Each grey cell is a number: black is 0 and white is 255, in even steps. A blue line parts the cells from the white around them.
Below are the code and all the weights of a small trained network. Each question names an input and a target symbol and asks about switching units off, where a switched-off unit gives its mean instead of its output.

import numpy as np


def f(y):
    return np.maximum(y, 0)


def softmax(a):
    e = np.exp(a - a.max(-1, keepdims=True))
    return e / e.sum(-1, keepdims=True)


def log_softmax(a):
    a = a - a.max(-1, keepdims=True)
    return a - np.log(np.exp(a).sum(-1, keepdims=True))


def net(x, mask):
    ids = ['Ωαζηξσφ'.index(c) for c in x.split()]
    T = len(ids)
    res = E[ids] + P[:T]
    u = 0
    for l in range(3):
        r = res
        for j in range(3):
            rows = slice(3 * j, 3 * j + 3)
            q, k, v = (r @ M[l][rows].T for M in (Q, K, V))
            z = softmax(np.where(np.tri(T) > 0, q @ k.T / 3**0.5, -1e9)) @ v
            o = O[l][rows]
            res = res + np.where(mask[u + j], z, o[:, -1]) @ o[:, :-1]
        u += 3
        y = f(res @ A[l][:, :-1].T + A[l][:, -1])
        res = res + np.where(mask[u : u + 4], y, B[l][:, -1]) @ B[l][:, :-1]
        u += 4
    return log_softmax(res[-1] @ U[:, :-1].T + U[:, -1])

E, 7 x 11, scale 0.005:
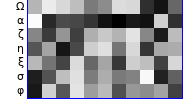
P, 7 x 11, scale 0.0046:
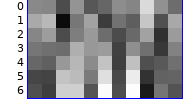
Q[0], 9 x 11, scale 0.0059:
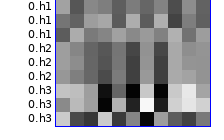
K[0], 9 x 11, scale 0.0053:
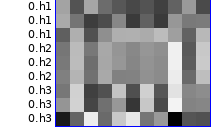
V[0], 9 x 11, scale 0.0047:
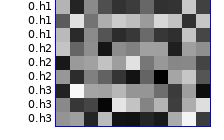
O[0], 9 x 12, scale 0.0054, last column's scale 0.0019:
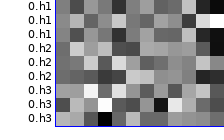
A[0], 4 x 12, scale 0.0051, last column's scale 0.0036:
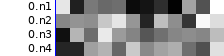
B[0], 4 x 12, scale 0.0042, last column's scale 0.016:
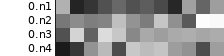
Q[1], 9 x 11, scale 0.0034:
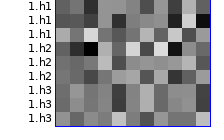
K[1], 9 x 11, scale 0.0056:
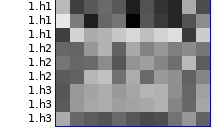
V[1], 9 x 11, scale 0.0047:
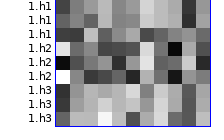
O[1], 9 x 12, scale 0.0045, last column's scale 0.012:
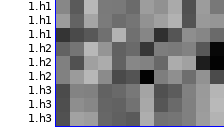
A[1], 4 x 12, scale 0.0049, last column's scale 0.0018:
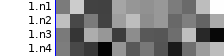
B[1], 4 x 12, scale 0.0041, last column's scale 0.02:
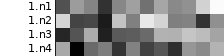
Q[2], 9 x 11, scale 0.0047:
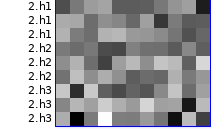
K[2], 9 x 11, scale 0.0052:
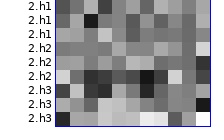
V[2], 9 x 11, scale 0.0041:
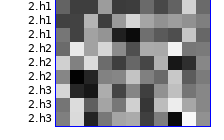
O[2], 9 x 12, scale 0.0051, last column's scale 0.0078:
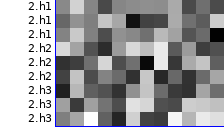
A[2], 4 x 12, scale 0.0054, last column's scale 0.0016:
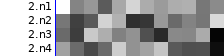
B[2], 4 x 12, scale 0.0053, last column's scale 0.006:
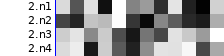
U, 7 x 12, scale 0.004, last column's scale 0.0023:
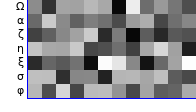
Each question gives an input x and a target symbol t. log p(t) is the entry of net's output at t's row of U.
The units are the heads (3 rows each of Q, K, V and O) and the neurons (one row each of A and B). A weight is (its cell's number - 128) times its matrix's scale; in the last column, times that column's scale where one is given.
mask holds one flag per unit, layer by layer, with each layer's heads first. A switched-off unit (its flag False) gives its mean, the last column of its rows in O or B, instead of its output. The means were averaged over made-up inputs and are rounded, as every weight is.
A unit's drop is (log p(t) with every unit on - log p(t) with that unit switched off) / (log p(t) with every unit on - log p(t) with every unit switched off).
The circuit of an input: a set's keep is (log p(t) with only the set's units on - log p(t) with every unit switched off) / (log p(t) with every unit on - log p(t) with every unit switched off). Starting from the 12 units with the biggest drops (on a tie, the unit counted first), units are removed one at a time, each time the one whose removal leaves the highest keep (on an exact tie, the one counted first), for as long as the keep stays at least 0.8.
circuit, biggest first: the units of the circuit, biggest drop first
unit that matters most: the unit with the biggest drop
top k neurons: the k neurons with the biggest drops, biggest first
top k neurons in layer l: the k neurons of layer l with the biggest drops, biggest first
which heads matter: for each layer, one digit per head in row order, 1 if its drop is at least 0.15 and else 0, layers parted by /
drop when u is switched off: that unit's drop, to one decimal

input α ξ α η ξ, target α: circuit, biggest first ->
(2.h1, 0.h1, 1.h2, 0.n1)
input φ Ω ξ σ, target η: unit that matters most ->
0.h3
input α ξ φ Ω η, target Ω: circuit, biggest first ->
(1.h3, 0.h1, 0.n1)
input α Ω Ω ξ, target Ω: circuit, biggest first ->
(1.h3, 0.h1, 0.n1)
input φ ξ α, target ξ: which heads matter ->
100 / 100 / 110
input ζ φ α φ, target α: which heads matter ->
110 / 000 / 101
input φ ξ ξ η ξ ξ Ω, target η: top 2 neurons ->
(2.n3, 0.n2)
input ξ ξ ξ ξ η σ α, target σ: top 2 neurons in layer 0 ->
(0.n1, 0.n3)
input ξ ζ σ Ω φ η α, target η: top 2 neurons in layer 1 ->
(1.n1, 1.n2)
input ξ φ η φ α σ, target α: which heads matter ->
110 / 100 / 101
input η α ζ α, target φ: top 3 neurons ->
(1.n3, 0.n3, 1.n4)
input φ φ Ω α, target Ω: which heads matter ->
001 / 101 / 011
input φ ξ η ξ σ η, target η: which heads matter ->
111 / 000 / 101
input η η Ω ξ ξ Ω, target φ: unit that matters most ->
2.h2
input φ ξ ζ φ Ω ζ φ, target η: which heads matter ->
111 / 000 / 101
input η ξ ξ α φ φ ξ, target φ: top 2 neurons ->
(2.n1, 0.n1)
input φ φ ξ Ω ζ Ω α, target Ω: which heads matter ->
011 / 100 / 011
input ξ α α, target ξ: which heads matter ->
101 / 100 / 101
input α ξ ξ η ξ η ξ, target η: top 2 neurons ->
(2.n3, 0.n1)
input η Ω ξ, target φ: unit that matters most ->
2.h2
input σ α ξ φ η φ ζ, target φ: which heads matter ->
100 / 111 / 001
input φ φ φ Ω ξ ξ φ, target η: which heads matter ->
011 / 000 / 101
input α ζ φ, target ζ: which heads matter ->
110 / 011 / 010
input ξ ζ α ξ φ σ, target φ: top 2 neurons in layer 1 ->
(1.n4, 1.n2)
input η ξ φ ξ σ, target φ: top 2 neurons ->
(2.n1, 0.n2)
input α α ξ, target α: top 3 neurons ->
(1.n3, 0.n1, 0.n2)
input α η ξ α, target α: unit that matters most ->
1.n3
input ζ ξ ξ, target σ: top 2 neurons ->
(2.n4, 0.n2)
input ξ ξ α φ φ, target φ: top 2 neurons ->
(0.n1, 2.n1)
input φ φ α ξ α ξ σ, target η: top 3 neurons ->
(0.n2, 1.n1, 2.n3)
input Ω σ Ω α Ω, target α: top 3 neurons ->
(1.n4, 0.n1, 0.n2)
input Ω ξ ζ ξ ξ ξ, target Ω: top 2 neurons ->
(0.n2, 2.n2)
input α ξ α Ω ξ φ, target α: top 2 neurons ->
(1.n3, 0.n2)
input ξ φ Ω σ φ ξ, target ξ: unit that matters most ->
1.h2
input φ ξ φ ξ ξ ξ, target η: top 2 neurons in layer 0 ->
(0.n2, 0.n4)
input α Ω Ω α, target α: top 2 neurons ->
(1.n3, 0.n1)
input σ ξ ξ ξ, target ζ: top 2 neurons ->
(2.n2, 0.n2)
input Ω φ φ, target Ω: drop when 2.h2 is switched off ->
0.6
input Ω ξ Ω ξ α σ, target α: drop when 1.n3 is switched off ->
0.0
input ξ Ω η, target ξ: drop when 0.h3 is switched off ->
0.1
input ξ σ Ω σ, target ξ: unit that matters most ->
1.h2
